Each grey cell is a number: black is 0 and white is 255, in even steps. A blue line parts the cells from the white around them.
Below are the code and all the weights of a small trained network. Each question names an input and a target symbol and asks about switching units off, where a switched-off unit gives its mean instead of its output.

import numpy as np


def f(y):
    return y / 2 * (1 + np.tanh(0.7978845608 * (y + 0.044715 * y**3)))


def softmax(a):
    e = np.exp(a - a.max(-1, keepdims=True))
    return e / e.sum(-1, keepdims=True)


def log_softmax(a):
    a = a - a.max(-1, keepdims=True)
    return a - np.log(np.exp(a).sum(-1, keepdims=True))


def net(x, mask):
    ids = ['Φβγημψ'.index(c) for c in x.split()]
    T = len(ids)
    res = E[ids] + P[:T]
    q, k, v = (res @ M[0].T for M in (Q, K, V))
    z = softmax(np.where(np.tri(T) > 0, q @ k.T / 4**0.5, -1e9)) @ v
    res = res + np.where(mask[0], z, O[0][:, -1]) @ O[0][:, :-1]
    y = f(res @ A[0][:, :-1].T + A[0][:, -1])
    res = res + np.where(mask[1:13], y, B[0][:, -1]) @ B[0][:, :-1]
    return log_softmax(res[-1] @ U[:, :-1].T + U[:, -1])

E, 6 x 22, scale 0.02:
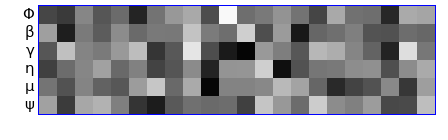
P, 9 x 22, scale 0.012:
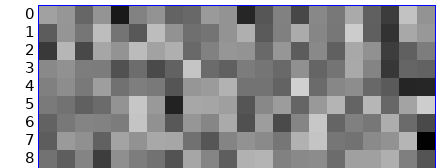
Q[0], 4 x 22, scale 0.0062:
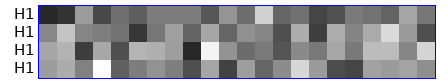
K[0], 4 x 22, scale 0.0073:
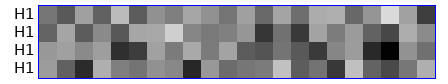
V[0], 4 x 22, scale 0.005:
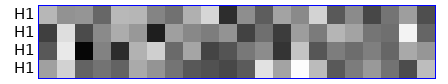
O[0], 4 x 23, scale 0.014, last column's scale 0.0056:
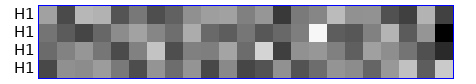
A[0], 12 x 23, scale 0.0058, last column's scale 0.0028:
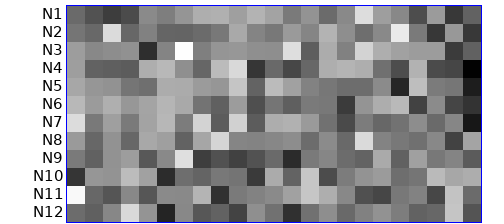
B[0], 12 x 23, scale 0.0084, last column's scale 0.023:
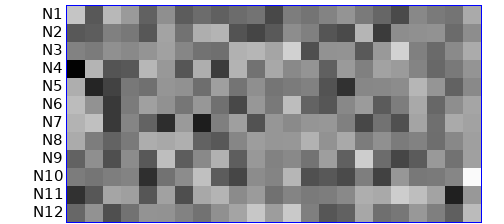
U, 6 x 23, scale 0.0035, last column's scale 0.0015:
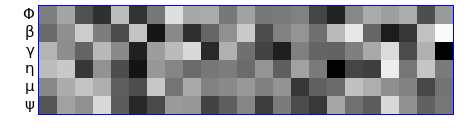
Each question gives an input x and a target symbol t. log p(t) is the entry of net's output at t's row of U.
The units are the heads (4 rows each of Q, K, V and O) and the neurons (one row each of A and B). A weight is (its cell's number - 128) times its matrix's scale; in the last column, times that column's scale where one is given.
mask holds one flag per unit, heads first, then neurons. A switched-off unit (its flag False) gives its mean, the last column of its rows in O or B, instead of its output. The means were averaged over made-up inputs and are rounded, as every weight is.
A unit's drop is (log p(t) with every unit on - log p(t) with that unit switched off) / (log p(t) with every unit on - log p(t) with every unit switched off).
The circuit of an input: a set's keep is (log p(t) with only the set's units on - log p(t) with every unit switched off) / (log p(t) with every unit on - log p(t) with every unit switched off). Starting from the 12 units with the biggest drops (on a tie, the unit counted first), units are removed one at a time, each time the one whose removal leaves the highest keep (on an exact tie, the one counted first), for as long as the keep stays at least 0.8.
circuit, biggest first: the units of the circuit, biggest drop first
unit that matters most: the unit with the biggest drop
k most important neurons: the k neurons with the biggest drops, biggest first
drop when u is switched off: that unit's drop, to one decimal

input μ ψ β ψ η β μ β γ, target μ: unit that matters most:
H1
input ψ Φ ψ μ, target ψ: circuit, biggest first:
(H1, N9)
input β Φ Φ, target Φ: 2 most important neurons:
(N11, N10)
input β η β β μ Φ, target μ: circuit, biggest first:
(H1, N3)
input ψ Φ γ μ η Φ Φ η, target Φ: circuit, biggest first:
(H1, N10, N1)
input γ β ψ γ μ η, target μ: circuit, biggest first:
(H1, N3)
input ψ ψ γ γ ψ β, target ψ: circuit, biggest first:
(H1, N10)
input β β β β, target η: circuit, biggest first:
(N7, H1)
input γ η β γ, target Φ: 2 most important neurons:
(N4, N1)
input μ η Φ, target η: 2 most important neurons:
(N1, N11)
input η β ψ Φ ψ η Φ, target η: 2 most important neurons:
(N11, N1)
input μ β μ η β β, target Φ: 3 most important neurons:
(N4, N10, N7)
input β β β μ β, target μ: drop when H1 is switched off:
1.1
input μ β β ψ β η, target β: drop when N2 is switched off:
0.0
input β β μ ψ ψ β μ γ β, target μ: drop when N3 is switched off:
0.1
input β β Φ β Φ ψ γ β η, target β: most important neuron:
(N10)
